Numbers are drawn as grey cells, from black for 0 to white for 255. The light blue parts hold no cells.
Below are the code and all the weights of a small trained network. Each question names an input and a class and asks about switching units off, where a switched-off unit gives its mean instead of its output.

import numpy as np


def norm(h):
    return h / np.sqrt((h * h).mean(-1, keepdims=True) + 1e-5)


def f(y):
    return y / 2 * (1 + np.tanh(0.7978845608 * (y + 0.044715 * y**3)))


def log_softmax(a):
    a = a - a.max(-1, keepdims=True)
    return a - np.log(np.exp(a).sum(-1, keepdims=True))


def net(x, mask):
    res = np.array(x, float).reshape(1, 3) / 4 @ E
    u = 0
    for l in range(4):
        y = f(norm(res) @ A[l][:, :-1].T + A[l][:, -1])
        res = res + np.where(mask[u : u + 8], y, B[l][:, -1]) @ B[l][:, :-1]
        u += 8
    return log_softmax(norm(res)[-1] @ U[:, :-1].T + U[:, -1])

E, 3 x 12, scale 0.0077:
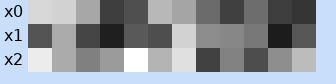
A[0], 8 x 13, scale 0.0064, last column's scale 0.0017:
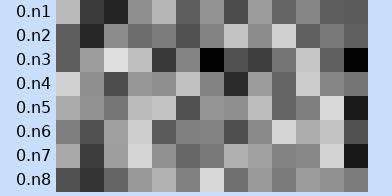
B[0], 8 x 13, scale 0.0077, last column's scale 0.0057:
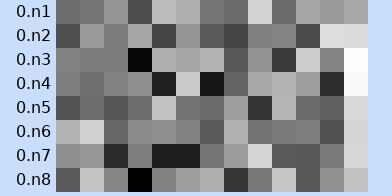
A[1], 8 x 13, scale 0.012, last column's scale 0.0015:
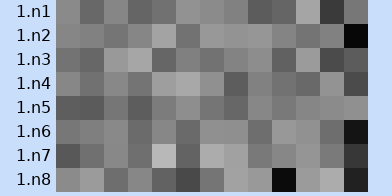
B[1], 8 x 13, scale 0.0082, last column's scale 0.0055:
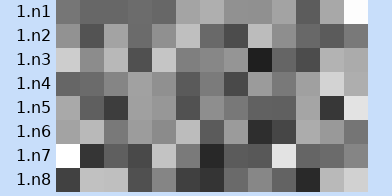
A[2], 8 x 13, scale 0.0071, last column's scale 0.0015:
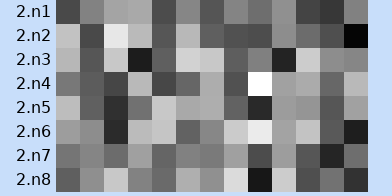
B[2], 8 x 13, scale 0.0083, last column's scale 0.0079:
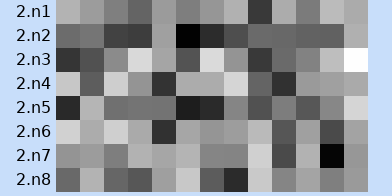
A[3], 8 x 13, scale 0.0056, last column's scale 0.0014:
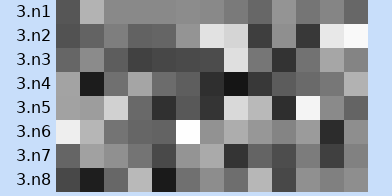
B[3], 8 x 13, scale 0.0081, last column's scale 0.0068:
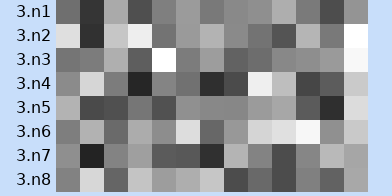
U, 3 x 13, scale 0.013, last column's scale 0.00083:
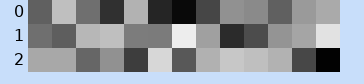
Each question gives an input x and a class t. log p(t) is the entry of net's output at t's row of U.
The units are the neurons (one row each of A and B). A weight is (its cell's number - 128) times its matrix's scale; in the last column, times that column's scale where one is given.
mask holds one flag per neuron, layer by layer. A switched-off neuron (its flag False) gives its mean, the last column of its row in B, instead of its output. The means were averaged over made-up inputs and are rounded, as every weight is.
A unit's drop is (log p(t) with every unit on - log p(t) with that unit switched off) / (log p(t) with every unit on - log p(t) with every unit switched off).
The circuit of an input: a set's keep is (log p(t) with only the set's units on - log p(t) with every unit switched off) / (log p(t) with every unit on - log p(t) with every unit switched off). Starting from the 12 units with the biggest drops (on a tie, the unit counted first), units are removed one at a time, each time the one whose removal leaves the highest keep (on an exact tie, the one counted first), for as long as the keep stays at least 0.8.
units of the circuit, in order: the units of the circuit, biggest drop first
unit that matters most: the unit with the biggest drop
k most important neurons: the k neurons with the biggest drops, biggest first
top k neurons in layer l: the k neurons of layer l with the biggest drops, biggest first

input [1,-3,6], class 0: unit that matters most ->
2.n2
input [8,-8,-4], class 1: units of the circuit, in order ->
0.n3, 2.n3
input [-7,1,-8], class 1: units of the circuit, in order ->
2.n4, 3.n8
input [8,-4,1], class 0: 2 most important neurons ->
2.n2, 0.n4
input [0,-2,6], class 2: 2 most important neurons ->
0.n4, 1.n3
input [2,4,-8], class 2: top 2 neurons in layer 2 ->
2.n3, 2.n7
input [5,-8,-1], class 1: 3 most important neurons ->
0.n3, 2.n3, 1.n1
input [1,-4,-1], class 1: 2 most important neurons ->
0.n3, 2.n3
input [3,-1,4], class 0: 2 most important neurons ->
0.n4, 0.n3
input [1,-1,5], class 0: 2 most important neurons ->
0.n3, 2.n5
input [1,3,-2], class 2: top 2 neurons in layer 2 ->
2.n7, 2.n3
